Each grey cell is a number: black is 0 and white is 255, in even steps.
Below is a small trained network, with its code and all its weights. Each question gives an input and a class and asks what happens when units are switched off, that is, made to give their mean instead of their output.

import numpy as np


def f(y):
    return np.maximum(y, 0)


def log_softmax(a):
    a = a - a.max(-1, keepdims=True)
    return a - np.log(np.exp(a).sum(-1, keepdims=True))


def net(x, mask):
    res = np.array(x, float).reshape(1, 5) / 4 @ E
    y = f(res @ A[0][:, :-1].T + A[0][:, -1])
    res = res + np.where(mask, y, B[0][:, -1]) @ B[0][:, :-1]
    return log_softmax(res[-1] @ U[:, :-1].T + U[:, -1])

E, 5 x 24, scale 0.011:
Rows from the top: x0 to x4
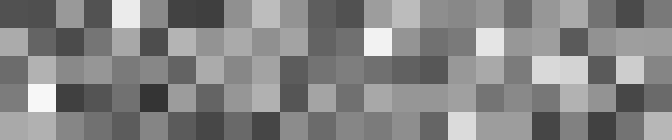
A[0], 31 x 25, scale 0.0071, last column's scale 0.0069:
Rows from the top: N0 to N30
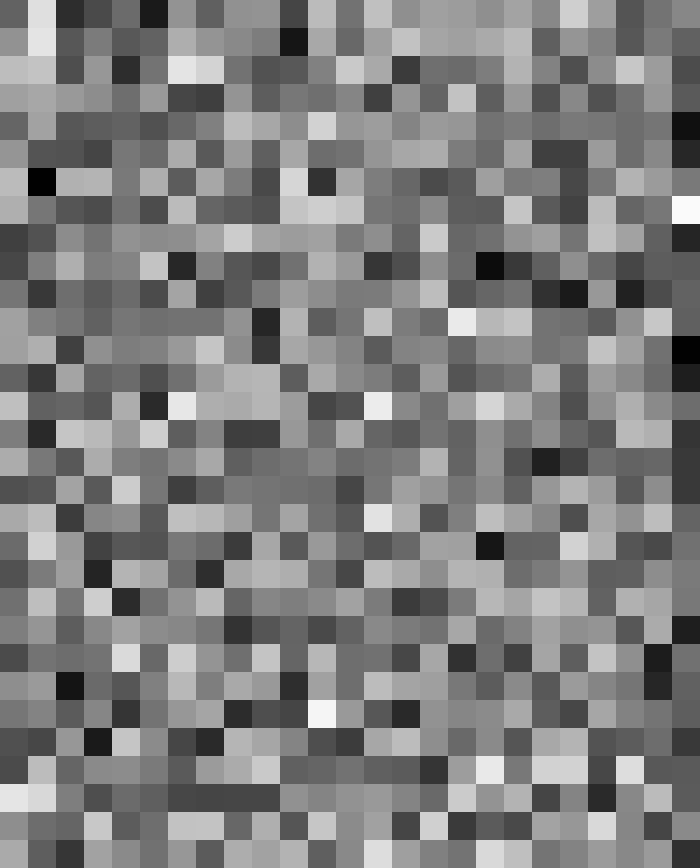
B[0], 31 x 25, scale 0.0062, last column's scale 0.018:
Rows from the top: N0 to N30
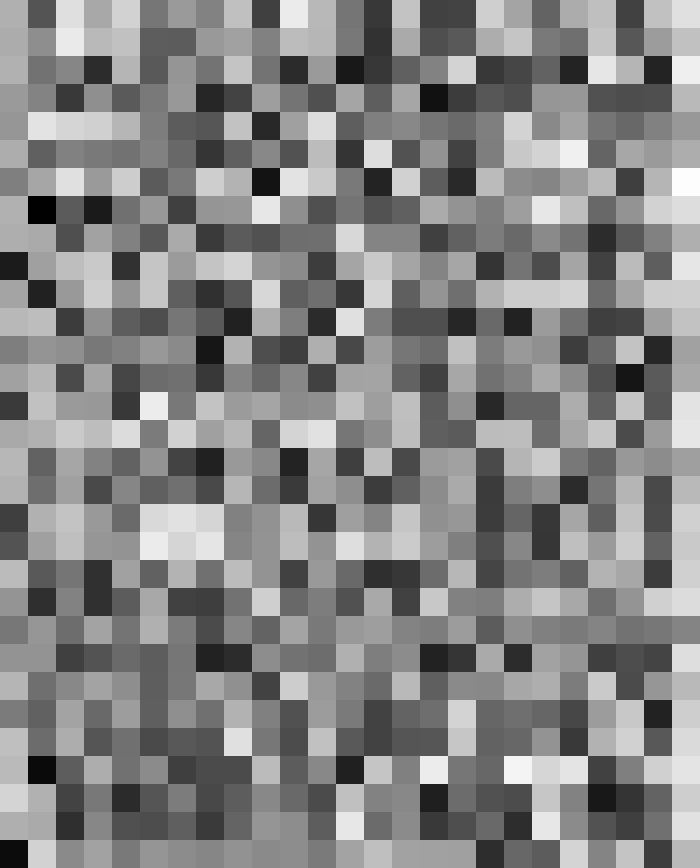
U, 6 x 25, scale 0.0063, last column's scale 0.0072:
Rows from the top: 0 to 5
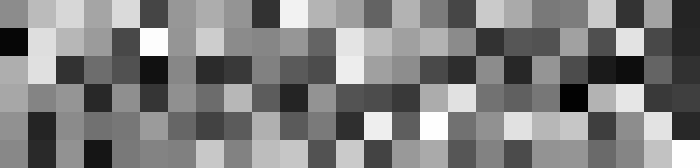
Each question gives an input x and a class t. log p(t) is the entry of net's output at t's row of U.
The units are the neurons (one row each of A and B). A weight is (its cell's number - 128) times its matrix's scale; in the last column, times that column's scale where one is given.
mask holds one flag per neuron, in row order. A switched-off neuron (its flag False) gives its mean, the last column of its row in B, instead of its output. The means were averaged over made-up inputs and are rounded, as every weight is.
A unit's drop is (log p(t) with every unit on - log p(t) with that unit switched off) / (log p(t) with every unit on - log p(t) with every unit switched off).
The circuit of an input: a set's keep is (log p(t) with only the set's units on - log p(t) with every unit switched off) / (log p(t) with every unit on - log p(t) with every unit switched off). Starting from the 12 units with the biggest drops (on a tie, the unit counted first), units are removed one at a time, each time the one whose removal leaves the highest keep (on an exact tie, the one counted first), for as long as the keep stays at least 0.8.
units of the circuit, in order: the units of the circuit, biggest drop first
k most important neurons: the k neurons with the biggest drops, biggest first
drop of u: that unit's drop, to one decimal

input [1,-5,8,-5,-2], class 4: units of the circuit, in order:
[N27]
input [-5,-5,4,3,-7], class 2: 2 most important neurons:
[N29 N23]
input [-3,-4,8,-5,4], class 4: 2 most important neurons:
[N21 N27]
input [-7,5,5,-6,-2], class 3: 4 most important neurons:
[N2 N0 N21 N12]
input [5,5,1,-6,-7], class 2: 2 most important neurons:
[N23 N8]
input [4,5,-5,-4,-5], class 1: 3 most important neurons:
[N14 N30 N27]
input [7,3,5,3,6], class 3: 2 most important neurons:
[N20 N26]
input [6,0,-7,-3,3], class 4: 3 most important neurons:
[N10 N2 N5]
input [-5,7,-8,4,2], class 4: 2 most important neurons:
[N7 N5]
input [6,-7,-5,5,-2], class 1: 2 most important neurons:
[N19 N9]
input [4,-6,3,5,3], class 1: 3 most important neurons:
[N19 N6 N9]
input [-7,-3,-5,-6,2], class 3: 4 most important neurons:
[N25 N2 N0 N16]
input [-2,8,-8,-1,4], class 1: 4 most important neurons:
[N14 N18 N30 N27]
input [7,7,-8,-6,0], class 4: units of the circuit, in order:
[N10]
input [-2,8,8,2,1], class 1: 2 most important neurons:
[N14 N18]
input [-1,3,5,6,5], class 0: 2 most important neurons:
[N0 N1]
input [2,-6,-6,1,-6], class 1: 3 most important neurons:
[N9 N19 N27]
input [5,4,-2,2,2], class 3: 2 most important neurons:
[N20 N26]
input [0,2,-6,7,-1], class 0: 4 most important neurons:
[N0 N1 N27 N24]
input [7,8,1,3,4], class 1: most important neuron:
[N14]
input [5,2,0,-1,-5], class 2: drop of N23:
0.9
